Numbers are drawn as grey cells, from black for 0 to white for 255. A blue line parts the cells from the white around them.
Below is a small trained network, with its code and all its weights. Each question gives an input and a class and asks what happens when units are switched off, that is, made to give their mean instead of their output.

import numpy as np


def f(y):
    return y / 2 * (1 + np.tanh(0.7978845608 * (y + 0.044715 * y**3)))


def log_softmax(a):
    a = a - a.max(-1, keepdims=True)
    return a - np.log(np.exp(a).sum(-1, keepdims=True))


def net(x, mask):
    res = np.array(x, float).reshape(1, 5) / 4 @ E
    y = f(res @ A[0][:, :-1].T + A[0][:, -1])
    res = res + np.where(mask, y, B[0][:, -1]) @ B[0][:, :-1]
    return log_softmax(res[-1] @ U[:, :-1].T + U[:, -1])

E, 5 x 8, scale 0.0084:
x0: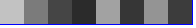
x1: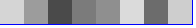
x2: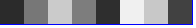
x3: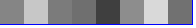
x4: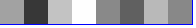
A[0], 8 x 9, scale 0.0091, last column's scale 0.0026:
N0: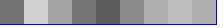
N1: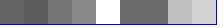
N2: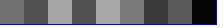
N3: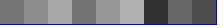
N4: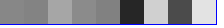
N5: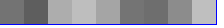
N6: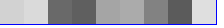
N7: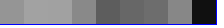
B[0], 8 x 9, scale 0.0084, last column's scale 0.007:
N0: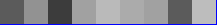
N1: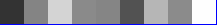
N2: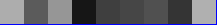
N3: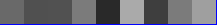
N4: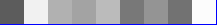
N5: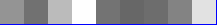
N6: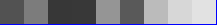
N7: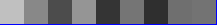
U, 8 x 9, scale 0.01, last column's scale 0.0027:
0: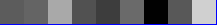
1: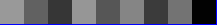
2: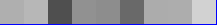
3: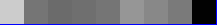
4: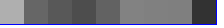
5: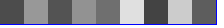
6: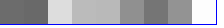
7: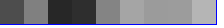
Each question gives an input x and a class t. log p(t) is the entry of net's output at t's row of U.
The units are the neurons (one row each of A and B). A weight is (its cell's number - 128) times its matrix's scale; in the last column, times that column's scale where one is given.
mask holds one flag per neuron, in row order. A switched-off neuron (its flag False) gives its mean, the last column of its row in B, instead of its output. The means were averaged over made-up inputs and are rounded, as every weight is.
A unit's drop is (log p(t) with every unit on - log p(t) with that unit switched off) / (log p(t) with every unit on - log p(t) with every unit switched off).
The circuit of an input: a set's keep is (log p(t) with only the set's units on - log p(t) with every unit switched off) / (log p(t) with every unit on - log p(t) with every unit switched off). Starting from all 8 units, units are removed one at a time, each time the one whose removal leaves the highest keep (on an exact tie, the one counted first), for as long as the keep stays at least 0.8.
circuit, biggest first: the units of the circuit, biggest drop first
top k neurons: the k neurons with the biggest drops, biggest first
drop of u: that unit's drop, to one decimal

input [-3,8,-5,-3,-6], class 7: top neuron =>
(N6)
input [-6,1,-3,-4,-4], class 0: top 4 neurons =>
(N3, N4, N6, N0)
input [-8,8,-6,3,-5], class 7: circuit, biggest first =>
(N6, N5)
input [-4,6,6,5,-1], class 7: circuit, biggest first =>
(N5, N0)
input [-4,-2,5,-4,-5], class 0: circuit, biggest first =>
(N6, N3)
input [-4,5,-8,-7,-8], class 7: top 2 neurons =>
(N6, N5)
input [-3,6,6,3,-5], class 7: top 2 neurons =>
(N6, N5)
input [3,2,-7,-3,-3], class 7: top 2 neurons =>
(N6, N5)
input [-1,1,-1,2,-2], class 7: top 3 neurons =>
(N5, N4, N6)
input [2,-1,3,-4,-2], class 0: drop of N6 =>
0.3
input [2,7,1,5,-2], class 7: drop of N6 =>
0.3
